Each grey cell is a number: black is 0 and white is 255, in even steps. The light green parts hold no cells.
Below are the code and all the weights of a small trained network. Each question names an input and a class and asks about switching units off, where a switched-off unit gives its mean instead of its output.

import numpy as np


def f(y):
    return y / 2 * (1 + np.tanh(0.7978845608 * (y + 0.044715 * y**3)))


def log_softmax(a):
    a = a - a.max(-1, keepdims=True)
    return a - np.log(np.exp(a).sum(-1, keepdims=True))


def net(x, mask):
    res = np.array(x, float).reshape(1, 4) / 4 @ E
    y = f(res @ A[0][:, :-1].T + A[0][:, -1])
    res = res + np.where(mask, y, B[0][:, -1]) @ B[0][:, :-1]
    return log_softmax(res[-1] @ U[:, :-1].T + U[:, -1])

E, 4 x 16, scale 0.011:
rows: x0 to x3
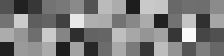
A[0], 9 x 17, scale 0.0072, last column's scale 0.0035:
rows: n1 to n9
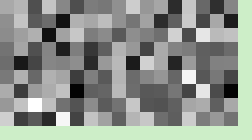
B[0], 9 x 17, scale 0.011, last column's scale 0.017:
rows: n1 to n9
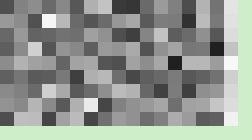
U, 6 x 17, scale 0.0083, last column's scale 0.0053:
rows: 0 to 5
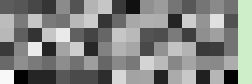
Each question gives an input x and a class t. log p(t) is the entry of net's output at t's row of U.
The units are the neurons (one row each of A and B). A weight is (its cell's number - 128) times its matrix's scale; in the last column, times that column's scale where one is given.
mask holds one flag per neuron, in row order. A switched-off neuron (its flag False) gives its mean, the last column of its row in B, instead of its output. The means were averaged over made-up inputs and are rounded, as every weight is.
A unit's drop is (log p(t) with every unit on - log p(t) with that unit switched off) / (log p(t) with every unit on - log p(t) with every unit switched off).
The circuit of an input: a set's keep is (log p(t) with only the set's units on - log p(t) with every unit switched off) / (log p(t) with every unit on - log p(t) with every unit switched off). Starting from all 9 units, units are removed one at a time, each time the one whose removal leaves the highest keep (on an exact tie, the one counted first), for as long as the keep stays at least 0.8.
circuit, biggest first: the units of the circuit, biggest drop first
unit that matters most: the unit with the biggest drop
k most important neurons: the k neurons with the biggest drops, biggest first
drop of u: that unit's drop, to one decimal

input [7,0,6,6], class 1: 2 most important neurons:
[n5, n9]
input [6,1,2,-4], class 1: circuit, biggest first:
[n5]
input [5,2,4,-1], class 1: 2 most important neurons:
[n5, n3]
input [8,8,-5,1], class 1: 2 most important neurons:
[n5, n7]
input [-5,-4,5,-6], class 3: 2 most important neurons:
[n9, n5]
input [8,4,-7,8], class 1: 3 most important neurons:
[n5, n9, n1]
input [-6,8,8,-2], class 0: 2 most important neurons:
[n1, n6]
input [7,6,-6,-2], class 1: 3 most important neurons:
[n5, n1, n6]
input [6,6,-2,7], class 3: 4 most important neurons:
[n4, n8, n7, n3]
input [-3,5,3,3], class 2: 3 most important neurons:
[n2, n5, n9]
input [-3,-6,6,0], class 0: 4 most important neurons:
[n1, n2, n6, n8]
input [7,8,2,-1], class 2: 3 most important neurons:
[n2, n8, n3]
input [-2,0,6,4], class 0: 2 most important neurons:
[n1, n9]
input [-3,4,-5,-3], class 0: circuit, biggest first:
[n3]
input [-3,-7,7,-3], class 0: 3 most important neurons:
[n1, n6, n2]
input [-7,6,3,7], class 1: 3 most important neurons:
[n8, n9, n7]
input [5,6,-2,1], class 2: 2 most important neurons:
[n2, n8]
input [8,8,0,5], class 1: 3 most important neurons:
[n5, n7, n6]
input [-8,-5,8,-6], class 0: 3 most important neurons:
[n1, n6, n5]
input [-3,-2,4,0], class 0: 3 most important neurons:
[n5, n1, n6]
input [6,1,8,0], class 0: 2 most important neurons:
[n6, n1]
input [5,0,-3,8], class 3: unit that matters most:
n4
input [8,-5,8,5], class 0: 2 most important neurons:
[n6, n1]
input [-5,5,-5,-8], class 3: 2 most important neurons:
[n9, n5]
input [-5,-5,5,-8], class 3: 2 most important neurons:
[n9, n5]
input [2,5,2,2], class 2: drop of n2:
0.3
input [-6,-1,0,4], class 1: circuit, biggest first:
[n8]
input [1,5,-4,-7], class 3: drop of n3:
0.0
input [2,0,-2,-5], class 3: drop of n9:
0.2
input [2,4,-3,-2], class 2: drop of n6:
0.3
